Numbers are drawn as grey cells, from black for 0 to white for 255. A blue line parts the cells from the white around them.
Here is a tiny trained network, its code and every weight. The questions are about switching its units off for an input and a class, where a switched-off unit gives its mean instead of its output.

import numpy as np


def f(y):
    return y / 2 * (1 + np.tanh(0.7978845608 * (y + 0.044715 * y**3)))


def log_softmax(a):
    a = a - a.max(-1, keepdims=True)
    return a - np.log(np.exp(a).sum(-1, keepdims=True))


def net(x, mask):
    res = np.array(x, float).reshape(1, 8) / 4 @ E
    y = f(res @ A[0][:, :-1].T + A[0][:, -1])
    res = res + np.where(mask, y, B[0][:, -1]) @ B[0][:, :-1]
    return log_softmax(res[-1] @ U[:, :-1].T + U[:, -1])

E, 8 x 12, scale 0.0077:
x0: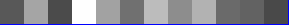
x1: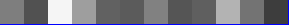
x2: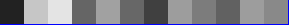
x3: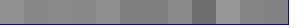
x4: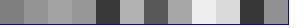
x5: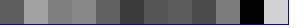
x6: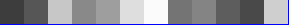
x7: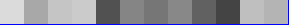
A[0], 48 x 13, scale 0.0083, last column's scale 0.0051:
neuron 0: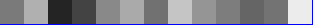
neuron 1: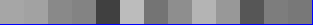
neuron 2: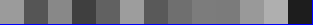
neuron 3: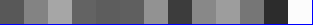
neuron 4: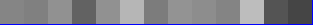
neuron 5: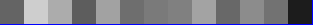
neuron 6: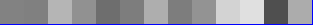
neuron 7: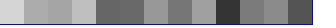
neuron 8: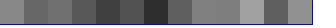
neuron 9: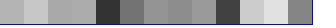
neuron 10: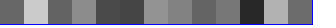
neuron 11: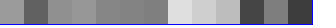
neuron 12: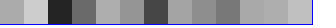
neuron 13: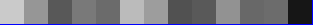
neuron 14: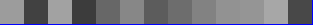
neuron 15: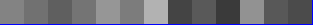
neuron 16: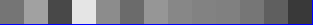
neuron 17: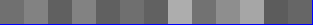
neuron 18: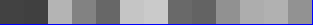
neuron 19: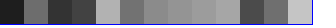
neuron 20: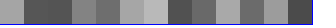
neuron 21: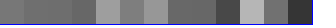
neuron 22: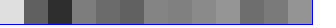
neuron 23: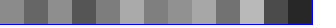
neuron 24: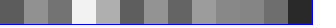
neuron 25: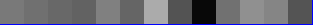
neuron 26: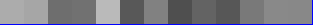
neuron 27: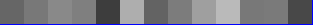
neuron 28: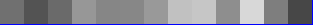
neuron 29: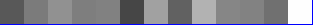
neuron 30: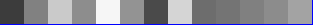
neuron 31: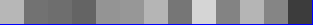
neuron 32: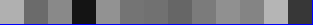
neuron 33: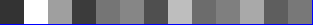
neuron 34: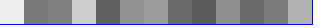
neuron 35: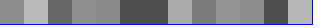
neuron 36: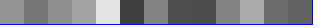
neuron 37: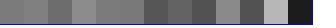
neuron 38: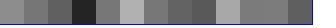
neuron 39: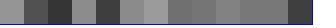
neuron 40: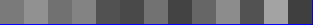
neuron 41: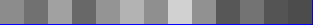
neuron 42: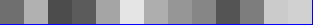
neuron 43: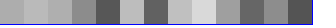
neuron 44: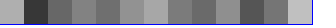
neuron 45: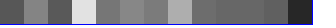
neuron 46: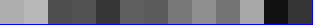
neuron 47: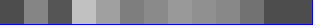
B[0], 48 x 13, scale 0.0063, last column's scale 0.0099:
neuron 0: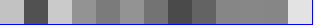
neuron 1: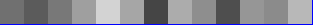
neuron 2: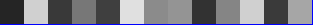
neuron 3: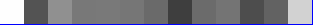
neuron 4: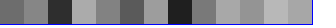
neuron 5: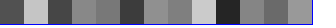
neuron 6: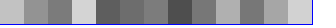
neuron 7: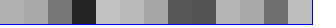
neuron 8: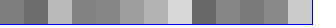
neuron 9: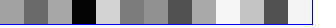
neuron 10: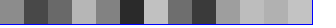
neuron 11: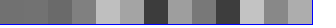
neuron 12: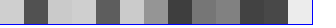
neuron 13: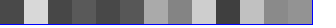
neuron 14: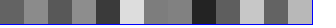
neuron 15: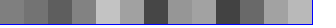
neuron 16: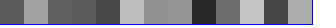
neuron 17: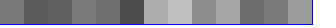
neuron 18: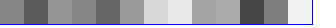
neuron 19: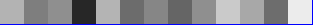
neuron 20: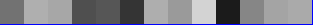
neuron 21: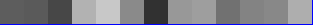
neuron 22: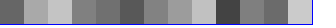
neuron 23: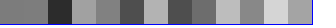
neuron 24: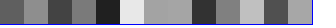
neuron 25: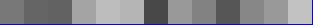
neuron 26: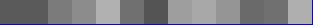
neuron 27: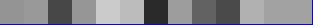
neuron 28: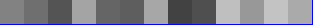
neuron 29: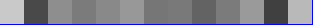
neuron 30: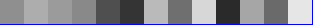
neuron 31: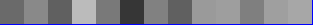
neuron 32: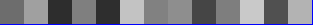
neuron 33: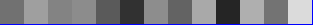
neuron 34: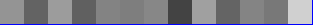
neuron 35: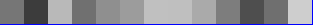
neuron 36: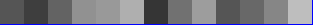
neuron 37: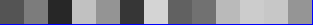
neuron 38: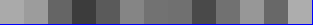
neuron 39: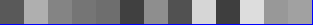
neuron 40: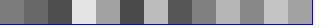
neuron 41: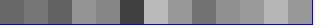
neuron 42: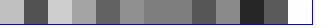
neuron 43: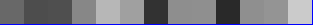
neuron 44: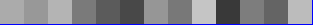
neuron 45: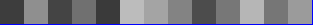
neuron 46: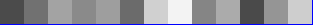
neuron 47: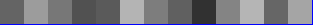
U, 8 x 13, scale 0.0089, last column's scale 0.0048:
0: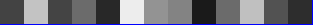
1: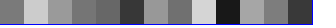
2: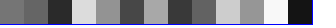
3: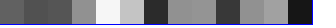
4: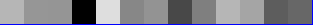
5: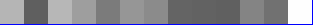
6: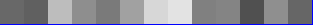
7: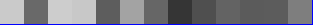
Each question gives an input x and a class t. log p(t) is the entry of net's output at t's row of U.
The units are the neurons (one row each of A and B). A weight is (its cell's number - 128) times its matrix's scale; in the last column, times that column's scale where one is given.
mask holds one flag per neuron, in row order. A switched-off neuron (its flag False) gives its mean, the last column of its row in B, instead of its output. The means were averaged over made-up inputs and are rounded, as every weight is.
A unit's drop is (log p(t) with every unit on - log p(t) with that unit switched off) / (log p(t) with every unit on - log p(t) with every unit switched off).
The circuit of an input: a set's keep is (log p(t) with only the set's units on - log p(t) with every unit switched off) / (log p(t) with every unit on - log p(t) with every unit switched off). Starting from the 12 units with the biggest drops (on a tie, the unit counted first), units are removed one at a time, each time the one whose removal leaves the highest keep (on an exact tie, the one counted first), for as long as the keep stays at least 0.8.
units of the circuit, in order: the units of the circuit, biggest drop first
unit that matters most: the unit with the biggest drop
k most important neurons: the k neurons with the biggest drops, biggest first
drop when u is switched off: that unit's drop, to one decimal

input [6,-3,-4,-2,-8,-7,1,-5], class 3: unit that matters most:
neuron 15
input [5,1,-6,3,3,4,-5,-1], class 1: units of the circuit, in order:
(neuron 22; neuron 39)
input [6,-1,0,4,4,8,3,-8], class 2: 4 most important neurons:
(neuron 10; neuron 40; neuron 9; neuron 37)
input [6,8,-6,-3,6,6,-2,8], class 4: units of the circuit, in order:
(neuron 7; neuron 9)
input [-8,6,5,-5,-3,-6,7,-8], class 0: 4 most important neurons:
(neuron 14; neuron 32; neuron 9; neuron 2)
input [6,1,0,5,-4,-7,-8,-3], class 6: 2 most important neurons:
(neuron 46; neuron 35)
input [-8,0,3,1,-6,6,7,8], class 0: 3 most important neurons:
(neuron 2; neuron 32; neuron 14)
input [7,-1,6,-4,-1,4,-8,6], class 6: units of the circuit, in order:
(neuron 35; neuron 46)
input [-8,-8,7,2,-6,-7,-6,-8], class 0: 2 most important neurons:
(neuron 32; neuron 2)
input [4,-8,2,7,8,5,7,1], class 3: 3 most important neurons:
(neuron 43; neuron 11; neuron 1)
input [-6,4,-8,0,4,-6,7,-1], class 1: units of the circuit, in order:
(neuron 20; neuron 44)
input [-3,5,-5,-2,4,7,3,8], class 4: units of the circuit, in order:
(neuron 9; neuron 7)
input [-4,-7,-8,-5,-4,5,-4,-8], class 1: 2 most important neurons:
(neuron 22; neuron 39)
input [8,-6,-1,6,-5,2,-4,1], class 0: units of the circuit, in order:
(neuron 16)
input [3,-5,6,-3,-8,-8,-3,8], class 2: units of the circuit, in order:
(neuron 28; neuron 4)
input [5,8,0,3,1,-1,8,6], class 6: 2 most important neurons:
(neuron 18; neuron 12)
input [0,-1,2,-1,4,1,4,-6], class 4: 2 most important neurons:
(neuron 19; neuron 12)
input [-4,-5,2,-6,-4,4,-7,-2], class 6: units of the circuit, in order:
(neuron 46; neuron 8)
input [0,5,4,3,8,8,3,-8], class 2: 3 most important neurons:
(neuron 10; neuron 40; neuron 37)
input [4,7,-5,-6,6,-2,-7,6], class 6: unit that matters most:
neuron 46
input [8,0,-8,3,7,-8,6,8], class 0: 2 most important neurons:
(neuron 24; neuron 16)
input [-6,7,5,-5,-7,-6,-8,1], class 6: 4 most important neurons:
(neuron 46; neuron 8; neuron 35; neuron 17)
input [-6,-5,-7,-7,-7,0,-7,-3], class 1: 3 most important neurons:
(neuron 22; neuron 39; neuron 13)
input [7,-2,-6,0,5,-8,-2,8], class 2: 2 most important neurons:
(neuron 28; neuron 31)
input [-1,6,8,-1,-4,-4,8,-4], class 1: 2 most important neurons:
(neuron 30; neuron 5)
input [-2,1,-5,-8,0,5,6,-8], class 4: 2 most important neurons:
(neuron 19; neuron 12)
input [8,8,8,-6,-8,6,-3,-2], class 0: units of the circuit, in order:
(neuron 24)
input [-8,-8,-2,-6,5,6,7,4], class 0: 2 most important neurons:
(neuron 2; neuron 32)
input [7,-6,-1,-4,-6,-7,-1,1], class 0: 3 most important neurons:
(neuron 16; neuron 24; neuron 47)
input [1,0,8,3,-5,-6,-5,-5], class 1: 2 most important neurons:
(neuron 33; neuron 30)
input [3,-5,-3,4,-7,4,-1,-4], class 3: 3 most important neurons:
(neuron 15; neuron 25; neuron 26)
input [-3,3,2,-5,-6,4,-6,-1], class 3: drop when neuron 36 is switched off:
0.2
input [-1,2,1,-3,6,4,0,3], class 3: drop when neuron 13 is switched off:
0.0
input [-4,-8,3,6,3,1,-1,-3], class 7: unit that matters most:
neuron 12
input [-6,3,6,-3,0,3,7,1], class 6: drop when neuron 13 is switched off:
0.1
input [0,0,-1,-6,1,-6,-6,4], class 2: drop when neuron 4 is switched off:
0.2
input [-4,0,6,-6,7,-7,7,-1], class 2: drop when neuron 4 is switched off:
0.3
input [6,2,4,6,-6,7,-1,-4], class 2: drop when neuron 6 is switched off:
-0.1
